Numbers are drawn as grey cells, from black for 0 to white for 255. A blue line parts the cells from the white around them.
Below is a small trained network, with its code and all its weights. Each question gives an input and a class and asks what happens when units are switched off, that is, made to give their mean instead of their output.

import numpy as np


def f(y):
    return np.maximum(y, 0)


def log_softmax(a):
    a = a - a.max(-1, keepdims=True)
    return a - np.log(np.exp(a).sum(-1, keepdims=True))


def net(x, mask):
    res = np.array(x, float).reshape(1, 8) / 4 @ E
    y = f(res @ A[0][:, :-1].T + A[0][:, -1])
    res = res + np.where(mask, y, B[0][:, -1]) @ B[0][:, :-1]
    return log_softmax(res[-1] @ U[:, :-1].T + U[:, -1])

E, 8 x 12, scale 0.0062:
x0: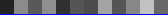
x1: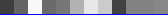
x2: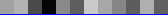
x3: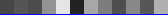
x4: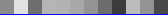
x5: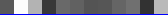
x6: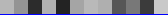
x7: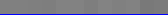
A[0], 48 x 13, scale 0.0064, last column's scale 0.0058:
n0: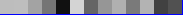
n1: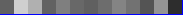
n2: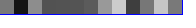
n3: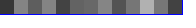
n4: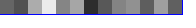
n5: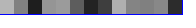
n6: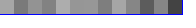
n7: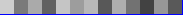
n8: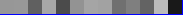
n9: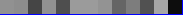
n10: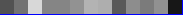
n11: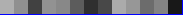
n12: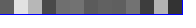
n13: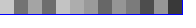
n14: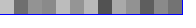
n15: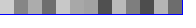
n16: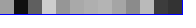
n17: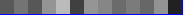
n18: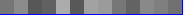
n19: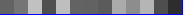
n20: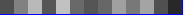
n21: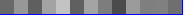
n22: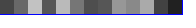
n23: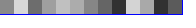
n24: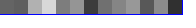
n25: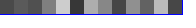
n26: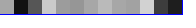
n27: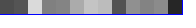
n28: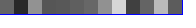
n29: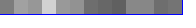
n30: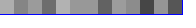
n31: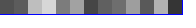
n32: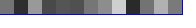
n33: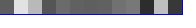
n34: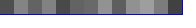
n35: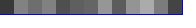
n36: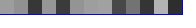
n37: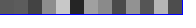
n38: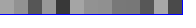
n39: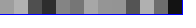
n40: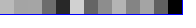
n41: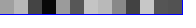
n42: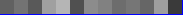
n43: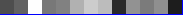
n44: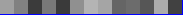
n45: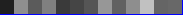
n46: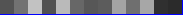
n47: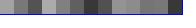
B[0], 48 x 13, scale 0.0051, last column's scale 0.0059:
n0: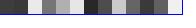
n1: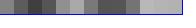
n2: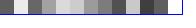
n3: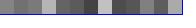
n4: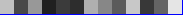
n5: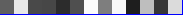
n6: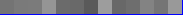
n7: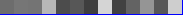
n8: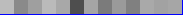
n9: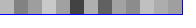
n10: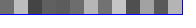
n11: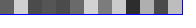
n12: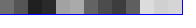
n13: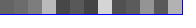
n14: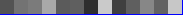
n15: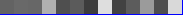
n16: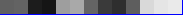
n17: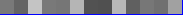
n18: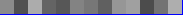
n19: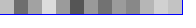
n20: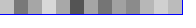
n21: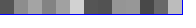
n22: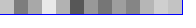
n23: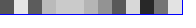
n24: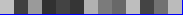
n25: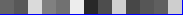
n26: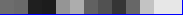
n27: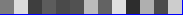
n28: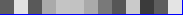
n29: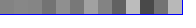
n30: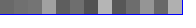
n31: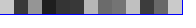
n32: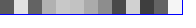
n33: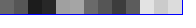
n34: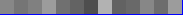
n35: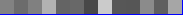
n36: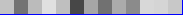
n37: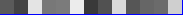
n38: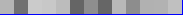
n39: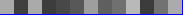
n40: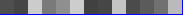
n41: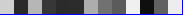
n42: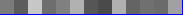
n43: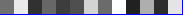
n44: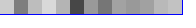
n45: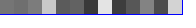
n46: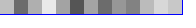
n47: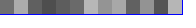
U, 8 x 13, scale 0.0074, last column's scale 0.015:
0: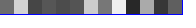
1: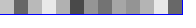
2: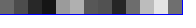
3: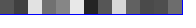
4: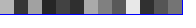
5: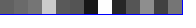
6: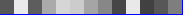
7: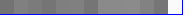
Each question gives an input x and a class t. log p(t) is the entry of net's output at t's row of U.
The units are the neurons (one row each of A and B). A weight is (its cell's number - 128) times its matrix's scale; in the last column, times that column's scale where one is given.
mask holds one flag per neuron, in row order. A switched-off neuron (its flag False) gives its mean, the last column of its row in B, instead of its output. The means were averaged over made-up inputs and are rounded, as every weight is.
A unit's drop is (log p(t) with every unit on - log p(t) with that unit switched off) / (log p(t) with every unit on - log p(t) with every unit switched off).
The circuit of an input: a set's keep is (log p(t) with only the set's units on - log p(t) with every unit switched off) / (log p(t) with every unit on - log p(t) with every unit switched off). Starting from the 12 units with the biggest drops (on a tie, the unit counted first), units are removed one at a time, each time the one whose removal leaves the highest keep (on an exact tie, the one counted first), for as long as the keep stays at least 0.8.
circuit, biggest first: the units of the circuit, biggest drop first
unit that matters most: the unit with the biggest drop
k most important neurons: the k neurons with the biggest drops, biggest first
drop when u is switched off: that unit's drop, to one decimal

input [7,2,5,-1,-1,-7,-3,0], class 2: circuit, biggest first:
(n26)
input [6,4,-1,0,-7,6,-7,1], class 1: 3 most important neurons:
(n46 n22 n20)
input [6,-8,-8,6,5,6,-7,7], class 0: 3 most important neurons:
(n5 n11 n47)
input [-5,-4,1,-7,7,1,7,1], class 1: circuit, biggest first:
(n36 n38)
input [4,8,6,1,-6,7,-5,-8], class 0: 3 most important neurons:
(n43 n27 n10)
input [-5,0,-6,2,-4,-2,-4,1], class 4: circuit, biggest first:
(n4 n31)
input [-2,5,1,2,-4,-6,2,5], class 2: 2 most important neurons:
(n16 n26)
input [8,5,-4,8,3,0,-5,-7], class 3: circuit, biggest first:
(n25 n37)
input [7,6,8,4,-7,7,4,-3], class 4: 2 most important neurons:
(n41 n39)
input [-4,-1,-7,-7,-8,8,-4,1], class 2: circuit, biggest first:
(n33 n12)
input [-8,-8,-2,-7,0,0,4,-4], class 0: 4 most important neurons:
(n5 n11 n47 n45)
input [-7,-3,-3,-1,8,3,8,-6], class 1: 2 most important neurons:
(n36 n38)
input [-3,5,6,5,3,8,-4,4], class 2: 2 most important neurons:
(n12 n33)
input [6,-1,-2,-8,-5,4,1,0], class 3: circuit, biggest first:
(n0)
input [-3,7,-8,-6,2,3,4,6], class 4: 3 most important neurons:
(n31 n4 n24)
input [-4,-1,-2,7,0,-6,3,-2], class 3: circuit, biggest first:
(n37 n25)
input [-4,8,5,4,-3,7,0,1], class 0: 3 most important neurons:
(n43 n27 n10)
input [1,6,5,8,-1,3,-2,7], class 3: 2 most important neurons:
(n25 n37)
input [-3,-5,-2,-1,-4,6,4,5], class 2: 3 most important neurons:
(n33 n12 n43)
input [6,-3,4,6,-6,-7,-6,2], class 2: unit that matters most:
n26
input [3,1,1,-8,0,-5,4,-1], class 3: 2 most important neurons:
(n0 n40)
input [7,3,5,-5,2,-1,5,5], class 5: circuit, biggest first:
(n45 n3)
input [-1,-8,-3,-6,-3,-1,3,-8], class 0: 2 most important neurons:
(n5 n11)
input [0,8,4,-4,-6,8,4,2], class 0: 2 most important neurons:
(n43 n27)
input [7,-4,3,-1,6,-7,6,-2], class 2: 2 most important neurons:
(n26 n16)
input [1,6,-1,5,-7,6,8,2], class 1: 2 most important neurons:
(n36 n44)
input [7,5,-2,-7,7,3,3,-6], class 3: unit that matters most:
n0
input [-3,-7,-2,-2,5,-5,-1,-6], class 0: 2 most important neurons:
(n5 n11)
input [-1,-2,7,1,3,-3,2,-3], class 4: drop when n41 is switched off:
0.2
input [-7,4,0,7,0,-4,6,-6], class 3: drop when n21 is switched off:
0.1
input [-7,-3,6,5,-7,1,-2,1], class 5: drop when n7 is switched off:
0.4
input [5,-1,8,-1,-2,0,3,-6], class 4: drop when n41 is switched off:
0.2
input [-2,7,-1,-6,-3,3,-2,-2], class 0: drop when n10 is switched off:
0.1
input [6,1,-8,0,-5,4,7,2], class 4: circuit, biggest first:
(n31)
